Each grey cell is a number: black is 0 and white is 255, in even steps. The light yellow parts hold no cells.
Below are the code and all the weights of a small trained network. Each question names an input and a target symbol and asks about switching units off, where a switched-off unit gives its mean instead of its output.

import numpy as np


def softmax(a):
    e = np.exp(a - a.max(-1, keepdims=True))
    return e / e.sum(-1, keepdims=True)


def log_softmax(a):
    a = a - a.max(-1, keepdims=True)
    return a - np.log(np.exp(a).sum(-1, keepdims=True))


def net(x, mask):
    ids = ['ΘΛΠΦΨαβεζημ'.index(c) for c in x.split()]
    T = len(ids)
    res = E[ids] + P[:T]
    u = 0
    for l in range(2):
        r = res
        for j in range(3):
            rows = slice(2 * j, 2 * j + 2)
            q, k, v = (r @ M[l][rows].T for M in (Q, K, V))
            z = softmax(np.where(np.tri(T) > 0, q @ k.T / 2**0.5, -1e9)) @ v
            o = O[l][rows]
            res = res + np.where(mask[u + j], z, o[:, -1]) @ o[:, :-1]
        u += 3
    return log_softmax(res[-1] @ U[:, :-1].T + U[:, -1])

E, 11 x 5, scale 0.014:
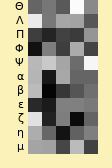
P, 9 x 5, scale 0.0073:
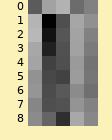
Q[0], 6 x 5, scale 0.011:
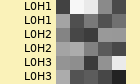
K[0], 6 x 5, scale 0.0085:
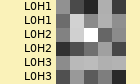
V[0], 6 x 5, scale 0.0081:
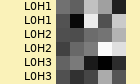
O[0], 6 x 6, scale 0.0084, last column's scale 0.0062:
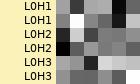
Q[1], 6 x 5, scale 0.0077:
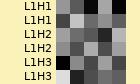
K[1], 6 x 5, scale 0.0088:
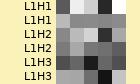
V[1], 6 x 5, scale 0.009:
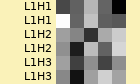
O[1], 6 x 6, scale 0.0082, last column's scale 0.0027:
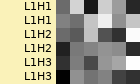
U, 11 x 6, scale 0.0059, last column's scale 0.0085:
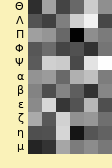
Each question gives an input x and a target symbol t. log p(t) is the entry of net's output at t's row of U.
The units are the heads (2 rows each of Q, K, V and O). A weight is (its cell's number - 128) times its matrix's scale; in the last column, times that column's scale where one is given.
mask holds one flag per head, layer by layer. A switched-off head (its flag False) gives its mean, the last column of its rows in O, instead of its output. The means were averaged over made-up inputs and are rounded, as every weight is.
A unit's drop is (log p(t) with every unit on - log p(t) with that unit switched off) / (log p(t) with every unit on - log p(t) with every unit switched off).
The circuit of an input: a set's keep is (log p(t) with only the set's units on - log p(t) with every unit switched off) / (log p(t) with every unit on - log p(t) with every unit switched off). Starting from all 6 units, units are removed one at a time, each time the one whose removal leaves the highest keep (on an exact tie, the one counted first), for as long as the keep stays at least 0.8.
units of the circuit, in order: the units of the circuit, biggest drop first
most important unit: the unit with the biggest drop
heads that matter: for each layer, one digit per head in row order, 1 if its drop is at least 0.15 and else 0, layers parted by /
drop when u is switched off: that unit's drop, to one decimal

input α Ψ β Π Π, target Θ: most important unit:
L0H3
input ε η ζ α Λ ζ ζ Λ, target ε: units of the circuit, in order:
L1H1; L0H2; L0H1
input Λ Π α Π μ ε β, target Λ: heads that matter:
001 / 100
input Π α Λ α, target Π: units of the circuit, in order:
L1H1; L0H1; L0H2; L1H3
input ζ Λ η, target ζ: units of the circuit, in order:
L1H1; L0H2
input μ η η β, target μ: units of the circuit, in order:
L0H1; L1H3; L1H2
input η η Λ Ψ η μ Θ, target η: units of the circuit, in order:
L0H1; L1H1; L1H2
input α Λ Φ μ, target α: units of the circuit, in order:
L1H1; L0H1
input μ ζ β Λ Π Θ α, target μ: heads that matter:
100 / 001
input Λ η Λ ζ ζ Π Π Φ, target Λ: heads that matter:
011 / 100
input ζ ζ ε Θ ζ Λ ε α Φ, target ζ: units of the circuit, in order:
L1H1; L0H2; L0H3
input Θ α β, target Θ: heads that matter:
011 / 110
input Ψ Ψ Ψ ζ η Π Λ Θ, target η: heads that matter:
100 / 100
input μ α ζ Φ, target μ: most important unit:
L0H1
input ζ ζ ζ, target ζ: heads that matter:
010 / 100
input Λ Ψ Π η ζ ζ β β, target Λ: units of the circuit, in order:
L0H3; L1H2; L1H1
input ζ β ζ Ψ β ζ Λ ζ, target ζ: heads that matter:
010 / 101
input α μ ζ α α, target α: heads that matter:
100 / 100
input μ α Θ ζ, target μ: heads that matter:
100 / 001
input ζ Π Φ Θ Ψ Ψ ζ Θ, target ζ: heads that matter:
111 / 101
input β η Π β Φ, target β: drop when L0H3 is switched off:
0.4
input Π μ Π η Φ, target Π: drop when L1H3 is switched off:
0.2
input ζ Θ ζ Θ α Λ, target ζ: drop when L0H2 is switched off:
0.3
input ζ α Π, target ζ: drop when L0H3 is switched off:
0.2
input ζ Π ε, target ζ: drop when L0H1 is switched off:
0.1
